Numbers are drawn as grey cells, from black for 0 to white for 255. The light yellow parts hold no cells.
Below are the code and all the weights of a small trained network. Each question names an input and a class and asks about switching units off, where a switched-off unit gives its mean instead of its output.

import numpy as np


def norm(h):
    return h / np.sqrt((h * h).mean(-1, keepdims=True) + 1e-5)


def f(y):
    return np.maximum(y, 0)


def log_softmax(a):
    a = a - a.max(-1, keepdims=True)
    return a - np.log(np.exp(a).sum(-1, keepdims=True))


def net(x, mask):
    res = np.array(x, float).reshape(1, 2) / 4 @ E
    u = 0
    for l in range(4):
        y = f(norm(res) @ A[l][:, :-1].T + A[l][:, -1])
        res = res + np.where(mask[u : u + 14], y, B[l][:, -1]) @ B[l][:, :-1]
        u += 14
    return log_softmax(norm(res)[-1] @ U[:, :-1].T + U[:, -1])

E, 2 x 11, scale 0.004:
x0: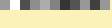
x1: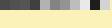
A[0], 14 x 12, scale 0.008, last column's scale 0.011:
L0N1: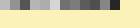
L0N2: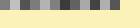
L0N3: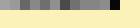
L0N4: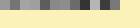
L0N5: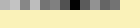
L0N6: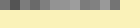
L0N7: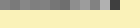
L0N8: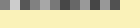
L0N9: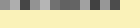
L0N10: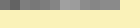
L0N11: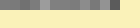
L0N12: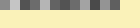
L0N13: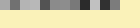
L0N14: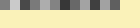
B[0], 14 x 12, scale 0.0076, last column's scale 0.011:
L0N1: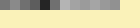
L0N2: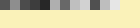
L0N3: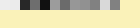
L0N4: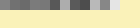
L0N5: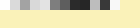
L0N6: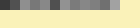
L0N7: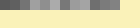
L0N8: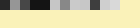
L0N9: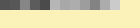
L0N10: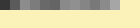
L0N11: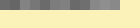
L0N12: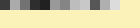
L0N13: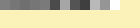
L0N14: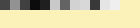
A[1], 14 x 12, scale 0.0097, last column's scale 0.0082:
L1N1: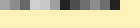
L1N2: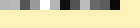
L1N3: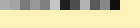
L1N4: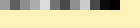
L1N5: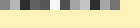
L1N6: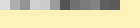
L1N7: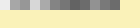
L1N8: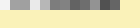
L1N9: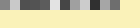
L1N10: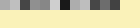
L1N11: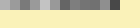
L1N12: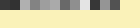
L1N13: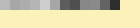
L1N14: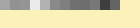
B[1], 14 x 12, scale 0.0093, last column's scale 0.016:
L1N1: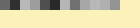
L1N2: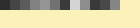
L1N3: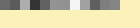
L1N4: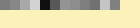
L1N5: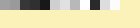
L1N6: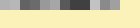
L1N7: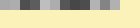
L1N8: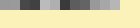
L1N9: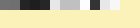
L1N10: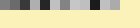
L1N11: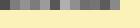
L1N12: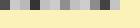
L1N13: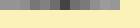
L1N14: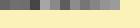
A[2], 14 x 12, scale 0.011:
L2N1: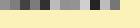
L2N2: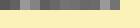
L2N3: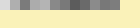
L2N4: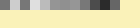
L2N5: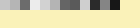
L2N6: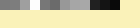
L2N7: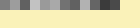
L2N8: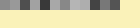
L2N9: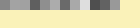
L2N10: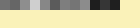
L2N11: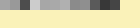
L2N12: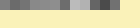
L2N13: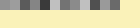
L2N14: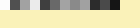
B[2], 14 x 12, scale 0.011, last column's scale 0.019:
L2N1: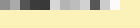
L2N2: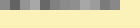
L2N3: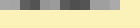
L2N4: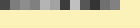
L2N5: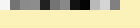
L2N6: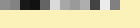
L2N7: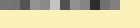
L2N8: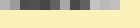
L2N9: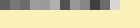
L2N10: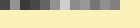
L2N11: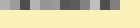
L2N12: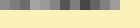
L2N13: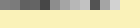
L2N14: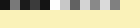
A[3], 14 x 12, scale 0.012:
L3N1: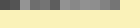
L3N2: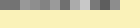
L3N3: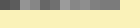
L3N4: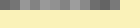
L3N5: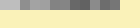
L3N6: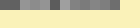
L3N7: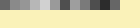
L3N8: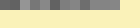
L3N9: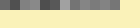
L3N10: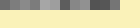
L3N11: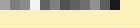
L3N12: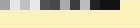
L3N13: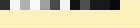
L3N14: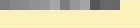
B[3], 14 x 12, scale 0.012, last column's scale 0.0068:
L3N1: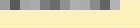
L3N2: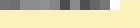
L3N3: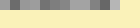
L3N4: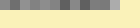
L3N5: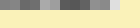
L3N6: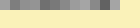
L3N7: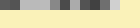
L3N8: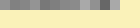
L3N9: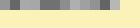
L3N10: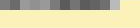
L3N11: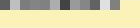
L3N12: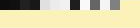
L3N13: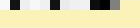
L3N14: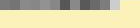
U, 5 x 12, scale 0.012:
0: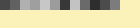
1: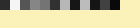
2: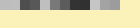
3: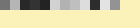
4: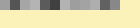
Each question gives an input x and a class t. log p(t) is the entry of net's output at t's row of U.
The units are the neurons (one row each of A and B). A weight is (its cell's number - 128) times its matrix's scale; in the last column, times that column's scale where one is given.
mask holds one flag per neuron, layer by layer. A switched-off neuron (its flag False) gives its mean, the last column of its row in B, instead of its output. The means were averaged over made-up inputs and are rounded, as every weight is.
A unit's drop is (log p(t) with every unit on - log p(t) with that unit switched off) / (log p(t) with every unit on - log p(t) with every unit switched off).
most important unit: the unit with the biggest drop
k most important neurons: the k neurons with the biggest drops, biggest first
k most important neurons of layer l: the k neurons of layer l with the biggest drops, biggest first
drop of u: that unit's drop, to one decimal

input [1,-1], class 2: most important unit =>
L0N5
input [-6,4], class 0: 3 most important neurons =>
L0N14, L1N5, L1N9
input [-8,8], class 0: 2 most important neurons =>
L0N14, L1N5
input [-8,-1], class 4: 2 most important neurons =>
L0N5, L1N5
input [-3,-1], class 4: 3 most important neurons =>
L0N5, L1N5, L1N9
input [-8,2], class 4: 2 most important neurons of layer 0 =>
L0N14, L0N2
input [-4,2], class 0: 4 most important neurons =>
L0N14, L1N5, L1N9, L0N5
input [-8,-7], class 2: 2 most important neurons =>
L0N14, L0N8
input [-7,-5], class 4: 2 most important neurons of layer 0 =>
L0N5, L0N13
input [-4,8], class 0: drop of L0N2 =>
0.8
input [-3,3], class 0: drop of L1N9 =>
0.6
